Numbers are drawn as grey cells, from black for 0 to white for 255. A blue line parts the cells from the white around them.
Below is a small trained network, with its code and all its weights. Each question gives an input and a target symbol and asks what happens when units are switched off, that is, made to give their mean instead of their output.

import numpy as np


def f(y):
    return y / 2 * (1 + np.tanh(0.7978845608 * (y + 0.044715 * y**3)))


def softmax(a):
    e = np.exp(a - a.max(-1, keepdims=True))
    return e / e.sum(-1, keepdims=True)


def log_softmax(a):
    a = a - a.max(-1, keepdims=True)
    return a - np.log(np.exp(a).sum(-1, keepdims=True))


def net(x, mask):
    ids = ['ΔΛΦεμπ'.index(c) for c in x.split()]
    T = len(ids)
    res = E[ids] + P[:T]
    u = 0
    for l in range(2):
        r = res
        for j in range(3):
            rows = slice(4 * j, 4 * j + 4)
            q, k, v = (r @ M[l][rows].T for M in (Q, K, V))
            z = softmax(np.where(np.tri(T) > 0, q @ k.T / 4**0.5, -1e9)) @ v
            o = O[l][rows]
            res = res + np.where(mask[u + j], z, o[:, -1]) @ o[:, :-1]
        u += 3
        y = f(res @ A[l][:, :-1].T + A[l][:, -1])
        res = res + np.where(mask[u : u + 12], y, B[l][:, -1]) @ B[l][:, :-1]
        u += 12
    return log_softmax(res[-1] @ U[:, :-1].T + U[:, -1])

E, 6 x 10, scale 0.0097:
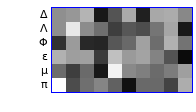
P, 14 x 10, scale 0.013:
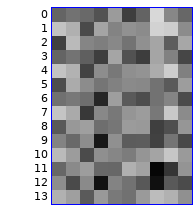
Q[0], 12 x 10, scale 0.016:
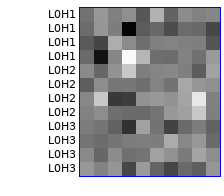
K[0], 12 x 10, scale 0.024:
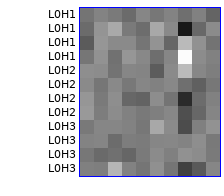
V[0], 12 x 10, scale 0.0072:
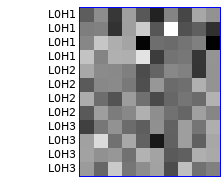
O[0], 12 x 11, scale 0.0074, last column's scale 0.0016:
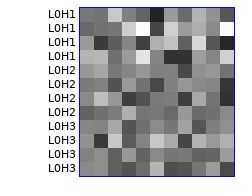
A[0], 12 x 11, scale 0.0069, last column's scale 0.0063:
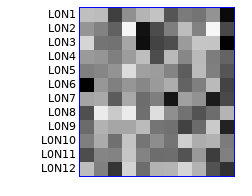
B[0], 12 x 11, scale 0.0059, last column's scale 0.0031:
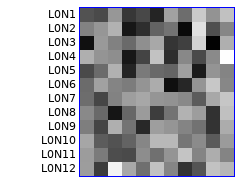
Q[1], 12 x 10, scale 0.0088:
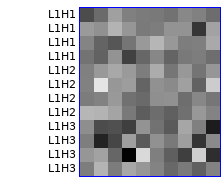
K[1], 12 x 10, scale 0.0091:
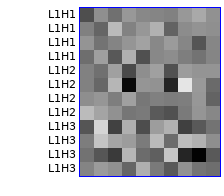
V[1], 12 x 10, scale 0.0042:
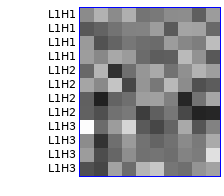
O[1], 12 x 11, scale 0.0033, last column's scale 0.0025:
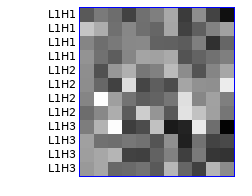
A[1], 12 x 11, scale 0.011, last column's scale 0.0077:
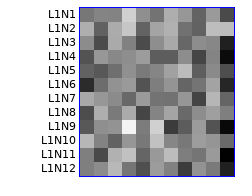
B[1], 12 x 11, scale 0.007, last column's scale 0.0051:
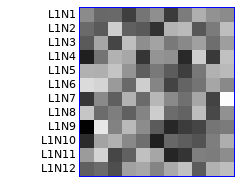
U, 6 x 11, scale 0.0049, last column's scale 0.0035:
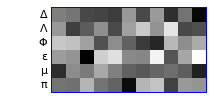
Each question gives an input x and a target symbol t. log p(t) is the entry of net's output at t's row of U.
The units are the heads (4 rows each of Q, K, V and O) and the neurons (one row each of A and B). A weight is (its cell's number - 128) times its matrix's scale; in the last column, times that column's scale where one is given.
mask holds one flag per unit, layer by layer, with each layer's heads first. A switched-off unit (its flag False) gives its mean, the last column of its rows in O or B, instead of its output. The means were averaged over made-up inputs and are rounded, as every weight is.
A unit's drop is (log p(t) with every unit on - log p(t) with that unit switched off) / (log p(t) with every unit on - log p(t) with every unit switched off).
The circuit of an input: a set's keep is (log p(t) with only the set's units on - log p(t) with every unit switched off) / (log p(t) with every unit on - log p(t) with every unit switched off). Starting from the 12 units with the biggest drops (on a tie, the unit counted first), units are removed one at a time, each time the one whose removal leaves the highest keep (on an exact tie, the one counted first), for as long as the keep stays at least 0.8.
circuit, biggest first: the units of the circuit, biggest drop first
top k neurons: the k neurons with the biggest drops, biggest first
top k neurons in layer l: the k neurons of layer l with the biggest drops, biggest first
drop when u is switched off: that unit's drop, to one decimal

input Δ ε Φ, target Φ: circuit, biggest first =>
L0H1; L1N6; L1N8; L0N6
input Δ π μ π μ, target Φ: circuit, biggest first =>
L0H2; L0H1
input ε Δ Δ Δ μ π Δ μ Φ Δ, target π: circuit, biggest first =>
L0H1; L0H3
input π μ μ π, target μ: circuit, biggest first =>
L0H1; L1N4; L1N7
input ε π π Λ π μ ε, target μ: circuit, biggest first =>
L1N4; L0H1; L0H3; L1N7
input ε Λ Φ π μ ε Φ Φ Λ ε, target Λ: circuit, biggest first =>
L0H1
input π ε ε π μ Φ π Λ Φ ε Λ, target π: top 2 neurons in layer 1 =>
L1N2; L1N10
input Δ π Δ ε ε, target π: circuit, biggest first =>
L1N2; L0N12; L1N10; L0H1
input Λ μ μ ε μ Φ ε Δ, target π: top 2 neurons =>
L1N2; L0N12
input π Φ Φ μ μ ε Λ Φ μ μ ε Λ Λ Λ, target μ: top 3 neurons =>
L0N12; L0N3; L1N9
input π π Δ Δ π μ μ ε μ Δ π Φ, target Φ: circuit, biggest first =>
L0H1; L1N6; L0N6
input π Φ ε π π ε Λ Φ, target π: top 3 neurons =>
L1N2; L0N12; L1N10
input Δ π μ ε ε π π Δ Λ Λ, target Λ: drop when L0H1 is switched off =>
1.0
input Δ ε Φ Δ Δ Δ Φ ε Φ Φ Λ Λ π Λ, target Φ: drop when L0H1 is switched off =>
0.1
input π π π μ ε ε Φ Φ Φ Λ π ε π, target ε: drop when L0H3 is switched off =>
0.2
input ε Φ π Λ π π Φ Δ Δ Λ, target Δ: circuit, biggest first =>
L0H1
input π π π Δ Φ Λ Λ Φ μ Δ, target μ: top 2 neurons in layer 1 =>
L1N4; L1N7
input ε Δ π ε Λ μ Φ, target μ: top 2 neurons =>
L1N4; L1N7
